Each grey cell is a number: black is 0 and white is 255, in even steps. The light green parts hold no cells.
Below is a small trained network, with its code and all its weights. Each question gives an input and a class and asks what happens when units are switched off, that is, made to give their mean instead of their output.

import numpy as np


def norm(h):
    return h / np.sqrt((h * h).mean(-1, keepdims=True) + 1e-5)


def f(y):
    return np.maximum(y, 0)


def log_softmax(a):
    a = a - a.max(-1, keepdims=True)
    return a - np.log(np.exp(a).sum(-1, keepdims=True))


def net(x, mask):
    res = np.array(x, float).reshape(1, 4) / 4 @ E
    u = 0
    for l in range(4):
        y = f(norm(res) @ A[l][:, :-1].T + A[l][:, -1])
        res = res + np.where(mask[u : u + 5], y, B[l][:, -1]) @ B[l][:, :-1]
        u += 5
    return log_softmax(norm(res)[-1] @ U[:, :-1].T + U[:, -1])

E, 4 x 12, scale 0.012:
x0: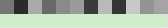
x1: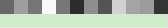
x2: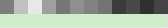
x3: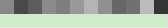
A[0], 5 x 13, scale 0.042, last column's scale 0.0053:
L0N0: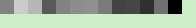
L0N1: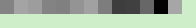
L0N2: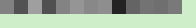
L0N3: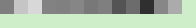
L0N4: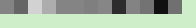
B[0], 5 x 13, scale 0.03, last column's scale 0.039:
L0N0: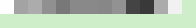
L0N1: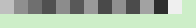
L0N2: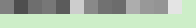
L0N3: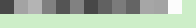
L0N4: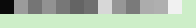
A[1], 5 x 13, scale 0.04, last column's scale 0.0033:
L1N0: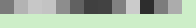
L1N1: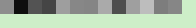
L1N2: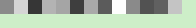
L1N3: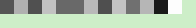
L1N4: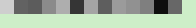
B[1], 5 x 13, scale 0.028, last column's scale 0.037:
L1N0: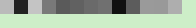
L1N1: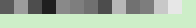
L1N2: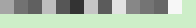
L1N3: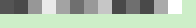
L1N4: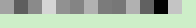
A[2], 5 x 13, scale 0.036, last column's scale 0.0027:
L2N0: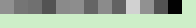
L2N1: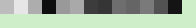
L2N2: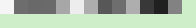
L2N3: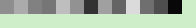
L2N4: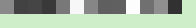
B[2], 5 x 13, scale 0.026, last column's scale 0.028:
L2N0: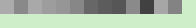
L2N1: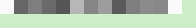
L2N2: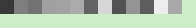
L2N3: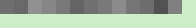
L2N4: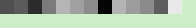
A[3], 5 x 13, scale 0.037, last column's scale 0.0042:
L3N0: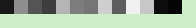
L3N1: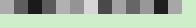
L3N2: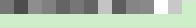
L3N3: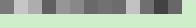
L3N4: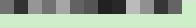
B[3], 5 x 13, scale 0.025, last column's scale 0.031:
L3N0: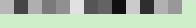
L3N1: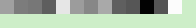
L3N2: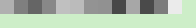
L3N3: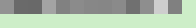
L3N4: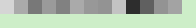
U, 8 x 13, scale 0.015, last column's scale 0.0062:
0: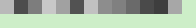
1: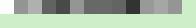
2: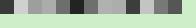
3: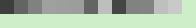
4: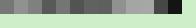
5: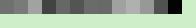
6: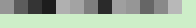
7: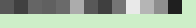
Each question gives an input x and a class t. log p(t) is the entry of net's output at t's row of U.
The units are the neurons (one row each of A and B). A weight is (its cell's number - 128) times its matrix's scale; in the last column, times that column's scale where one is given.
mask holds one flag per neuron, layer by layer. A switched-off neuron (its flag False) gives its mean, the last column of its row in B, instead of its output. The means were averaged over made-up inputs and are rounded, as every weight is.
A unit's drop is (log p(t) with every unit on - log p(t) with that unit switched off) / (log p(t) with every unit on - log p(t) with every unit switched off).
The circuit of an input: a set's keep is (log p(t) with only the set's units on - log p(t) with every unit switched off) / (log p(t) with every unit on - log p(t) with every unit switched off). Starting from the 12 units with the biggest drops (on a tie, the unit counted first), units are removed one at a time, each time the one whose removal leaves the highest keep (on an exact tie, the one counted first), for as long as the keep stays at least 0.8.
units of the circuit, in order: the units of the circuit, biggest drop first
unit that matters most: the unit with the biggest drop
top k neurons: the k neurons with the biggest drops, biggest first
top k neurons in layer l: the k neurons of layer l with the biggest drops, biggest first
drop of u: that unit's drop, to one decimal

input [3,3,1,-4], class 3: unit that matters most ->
L0N0
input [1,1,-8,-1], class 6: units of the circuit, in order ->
L0N3, L0N0, L1N1
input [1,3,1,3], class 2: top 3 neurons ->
L0N4, L0N1, L0N2
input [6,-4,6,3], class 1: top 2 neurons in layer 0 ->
L0N0, L0N1
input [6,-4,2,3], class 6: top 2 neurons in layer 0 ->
L0N2, L0N3
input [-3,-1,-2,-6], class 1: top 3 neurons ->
L0N1, L0N4, L1N3
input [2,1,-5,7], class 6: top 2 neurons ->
L0N1, L1N1
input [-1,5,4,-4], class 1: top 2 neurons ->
L0N3, L0N0
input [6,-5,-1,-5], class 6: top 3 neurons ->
L0N2, L2N4, L0N4
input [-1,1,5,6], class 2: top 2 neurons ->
L0N4, L0N1
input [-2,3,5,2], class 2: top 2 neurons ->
L0N4, L0N3
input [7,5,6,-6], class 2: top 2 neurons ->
L0N4, L1N3
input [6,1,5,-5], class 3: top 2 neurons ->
L0N4, L0N1
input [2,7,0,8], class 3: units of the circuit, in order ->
L0N4
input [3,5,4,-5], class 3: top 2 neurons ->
L0N4, L1N2
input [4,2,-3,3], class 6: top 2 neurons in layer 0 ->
L0N1, L0N3
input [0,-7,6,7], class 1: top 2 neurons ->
L0N0, L0N1
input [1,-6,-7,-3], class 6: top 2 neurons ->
L0N0, L0N1
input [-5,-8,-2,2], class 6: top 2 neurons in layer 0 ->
L0N2, L0N1
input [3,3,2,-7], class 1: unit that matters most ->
L1N3
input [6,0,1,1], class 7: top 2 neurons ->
L0N4, L0N2
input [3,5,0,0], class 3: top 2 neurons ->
L0N1, L0N0
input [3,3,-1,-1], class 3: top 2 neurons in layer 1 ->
L1N2, L1N4
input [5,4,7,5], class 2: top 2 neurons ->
L0N4, L0N1
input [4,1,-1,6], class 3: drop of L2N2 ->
-0.1
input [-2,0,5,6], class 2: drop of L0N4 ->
0.9
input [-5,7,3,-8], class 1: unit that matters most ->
L0N4
